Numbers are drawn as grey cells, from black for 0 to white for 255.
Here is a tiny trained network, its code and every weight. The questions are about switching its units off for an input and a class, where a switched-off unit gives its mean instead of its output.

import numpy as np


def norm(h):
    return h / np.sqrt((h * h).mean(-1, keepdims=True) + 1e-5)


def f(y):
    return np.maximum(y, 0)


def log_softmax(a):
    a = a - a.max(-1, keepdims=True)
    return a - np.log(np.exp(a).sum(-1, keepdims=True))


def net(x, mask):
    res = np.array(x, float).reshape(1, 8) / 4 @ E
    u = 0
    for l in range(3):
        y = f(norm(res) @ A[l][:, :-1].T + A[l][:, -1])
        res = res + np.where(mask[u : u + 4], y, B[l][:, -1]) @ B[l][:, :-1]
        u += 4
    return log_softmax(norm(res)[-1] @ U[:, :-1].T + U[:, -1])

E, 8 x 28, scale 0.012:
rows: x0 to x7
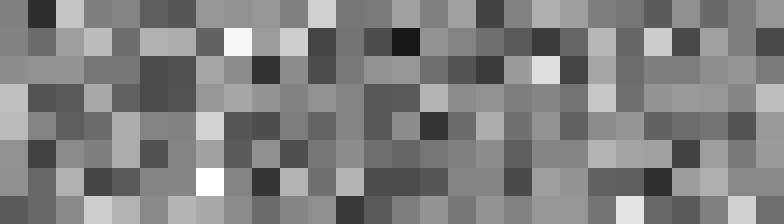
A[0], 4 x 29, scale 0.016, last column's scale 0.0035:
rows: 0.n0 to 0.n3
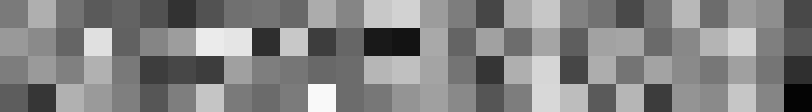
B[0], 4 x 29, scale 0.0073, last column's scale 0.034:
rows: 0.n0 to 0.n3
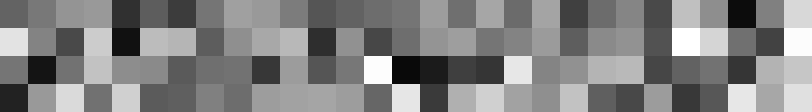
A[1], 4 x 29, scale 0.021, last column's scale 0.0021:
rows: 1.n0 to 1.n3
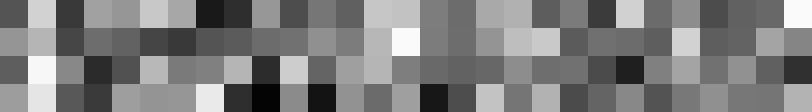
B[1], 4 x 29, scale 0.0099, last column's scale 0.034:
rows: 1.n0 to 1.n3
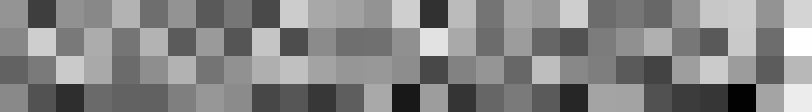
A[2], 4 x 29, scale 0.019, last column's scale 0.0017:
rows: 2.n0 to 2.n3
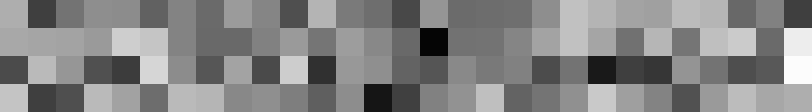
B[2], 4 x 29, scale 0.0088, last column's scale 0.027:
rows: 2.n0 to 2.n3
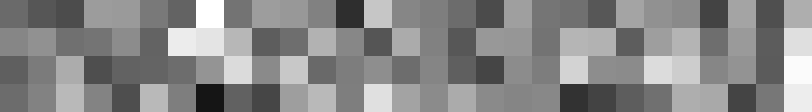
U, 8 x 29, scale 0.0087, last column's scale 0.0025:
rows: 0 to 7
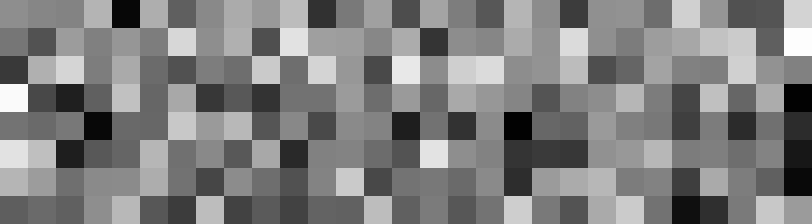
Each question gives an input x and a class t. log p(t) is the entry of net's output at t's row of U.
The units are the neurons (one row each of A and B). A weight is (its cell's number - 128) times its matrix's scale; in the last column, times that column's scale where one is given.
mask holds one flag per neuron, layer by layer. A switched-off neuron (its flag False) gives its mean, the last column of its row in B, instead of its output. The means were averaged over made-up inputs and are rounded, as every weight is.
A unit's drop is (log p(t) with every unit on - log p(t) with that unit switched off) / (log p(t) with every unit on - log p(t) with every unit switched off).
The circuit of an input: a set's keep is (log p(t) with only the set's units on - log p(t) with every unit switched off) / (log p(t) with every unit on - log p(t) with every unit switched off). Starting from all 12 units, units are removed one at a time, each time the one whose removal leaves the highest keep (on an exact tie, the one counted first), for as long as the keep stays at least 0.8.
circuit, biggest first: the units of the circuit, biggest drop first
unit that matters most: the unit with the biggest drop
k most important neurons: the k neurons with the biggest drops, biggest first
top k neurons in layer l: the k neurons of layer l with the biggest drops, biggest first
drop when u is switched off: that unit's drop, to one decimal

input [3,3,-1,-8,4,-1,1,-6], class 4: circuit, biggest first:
[1.n3 0.n0 1.n1]
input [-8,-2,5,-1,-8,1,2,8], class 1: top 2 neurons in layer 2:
[2.n1 2.n2]
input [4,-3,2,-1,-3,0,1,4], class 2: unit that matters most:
0.n3
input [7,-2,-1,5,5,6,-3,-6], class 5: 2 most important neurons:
[1.n1 1.n0]
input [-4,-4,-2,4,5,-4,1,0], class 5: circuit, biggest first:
[1.n1 0.n1]
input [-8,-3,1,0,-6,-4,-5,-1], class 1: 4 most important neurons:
[1.n0 1.n3 0.n1 2.n3]
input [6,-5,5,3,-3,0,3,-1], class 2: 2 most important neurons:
[0.n3 1.n3]
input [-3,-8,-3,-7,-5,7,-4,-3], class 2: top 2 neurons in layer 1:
[1.n1 1.n0]
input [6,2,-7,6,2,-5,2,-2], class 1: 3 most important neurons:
[1.n1 0.n0 1.n3]
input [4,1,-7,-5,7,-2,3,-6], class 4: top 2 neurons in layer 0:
[0.n1 0.n0]
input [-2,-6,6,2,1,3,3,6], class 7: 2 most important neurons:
[1.n3 0.n3]
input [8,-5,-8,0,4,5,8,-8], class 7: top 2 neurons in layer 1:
[1.n0 1.n2]
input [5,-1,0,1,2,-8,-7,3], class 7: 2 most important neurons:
[0.n2 0.n1]
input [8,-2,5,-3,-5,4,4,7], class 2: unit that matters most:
0.n3
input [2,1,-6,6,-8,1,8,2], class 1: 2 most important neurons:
[1.n3 0.n3]
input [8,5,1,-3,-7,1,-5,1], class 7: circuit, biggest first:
[0.n1 2.n2]
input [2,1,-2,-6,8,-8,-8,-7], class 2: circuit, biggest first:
[1.n1 0.n1]
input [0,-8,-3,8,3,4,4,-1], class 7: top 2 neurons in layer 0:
[0.n1 0.n3]
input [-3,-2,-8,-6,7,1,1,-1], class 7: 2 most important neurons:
[1.n3 0.n1]
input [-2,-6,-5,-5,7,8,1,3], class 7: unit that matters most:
1.n3
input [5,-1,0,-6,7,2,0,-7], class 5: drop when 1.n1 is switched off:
0.3
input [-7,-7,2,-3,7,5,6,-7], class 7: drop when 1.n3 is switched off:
0.5
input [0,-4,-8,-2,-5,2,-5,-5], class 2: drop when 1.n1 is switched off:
0.3
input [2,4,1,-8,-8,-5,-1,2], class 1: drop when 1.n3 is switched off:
0.0
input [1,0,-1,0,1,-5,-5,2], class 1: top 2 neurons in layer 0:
[0.n1 0.n2]
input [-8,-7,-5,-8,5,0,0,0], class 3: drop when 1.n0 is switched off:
0.8
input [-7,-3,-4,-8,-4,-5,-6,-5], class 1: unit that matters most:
1.n0
